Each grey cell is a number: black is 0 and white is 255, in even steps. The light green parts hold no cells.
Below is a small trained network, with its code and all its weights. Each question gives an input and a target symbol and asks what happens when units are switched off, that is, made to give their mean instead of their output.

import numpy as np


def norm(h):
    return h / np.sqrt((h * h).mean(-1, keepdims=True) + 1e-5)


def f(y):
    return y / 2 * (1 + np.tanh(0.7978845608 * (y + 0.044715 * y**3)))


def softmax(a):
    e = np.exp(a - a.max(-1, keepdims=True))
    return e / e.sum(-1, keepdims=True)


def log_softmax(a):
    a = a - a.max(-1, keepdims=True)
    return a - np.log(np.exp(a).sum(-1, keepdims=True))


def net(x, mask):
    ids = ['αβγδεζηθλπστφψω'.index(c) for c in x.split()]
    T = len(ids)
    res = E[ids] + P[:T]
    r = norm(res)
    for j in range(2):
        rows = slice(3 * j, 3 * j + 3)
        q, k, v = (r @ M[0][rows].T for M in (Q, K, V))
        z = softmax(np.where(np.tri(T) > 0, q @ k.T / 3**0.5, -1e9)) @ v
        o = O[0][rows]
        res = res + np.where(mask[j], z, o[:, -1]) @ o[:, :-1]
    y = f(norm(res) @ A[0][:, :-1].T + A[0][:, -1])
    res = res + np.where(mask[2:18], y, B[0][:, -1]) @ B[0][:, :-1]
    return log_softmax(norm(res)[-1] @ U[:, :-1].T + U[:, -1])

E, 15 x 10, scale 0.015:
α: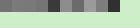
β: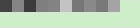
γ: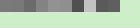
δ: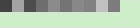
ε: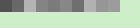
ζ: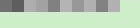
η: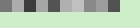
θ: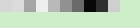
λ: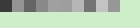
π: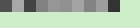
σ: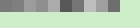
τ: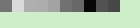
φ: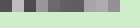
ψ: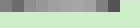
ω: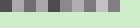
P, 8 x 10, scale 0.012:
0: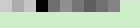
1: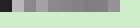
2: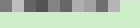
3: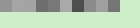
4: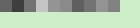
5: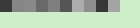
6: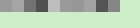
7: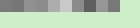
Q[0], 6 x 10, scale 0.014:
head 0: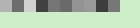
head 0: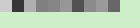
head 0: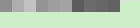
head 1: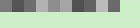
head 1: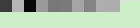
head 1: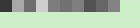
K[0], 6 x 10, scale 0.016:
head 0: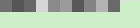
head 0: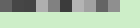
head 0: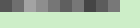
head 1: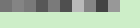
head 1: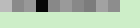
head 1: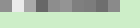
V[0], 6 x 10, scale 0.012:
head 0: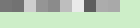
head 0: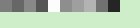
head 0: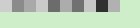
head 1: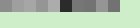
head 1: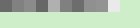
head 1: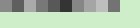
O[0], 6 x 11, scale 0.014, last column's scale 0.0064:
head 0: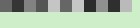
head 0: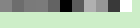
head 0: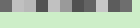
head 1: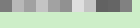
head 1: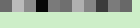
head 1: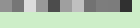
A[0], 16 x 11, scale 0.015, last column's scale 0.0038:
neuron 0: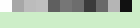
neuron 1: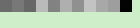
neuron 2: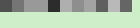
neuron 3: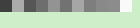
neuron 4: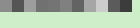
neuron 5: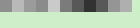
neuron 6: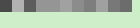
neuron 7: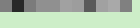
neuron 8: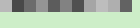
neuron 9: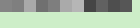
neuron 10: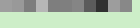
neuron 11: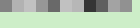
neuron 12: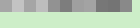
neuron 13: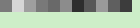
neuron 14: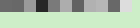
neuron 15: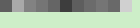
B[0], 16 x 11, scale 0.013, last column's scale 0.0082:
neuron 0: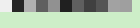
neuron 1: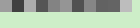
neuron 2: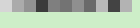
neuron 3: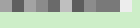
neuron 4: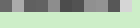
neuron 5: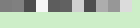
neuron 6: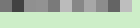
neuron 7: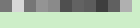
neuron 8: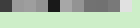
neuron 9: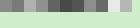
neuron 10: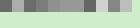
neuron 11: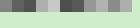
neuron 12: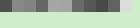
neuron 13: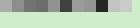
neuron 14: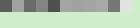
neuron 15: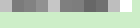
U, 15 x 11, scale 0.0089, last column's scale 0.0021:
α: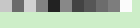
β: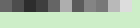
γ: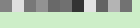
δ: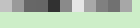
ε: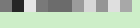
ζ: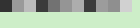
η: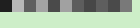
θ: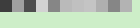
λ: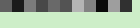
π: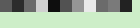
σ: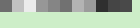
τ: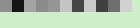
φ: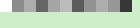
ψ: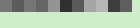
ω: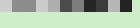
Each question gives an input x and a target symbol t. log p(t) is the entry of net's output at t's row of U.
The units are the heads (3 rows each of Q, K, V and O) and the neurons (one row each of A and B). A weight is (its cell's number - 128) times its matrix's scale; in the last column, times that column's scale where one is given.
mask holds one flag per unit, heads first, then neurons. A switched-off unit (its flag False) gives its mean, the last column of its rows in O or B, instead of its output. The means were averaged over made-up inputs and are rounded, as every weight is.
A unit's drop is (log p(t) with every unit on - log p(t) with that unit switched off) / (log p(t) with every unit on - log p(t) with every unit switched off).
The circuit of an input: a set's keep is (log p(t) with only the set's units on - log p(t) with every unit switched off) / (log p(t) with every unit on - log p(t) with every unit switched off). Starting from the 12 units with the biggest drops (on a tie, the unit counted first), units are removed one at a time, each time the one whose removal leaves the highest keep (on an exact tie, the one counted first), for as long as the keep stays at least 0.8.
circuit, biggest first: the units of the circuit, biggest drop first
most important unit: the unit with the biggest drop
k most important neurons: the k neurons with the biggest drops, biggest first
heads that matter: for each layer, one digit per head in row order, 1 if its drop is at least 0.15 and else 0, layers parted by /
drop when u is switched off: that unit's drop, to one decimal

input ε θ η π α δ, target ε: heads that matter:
01
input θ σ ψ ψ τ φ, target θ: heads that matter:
10
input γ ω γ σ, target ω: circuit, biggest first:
head 0; neuron 7
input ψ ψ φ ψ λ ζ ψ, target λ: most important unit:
head 0
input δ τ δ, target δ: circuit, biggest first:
head 0; neuron 2; head 1
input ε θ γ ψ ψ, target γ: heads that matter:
10
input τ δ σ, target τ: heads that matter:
00
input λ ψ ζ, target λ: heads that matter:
10
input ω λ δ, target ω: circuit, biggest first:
head 0; neuron 7; neuron 9
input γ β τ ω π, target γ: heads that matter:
10
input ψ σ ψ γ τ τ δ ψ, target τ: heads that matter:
01
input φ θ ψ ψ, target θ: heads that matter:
10
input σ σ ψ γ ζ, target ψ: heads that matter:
10
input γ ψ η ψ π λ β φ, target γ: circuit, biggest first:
head 0
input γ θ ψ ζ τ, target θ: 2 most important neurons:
neuron 5; neuron 6
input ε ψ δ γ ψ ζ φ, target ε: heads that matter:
11
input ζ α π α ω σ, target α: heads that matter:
11
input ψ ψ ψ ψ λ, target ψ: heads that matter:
10
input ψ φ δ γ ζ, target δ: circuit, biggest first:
head 0; neuron 2
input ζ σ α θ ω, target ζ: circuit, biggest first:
head 0
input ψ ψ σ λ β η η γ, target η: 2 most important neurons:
neuron 7; neuron 8
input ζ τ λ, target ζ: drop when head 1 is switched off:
0.2
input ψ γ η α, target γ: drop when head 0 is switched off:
0.2
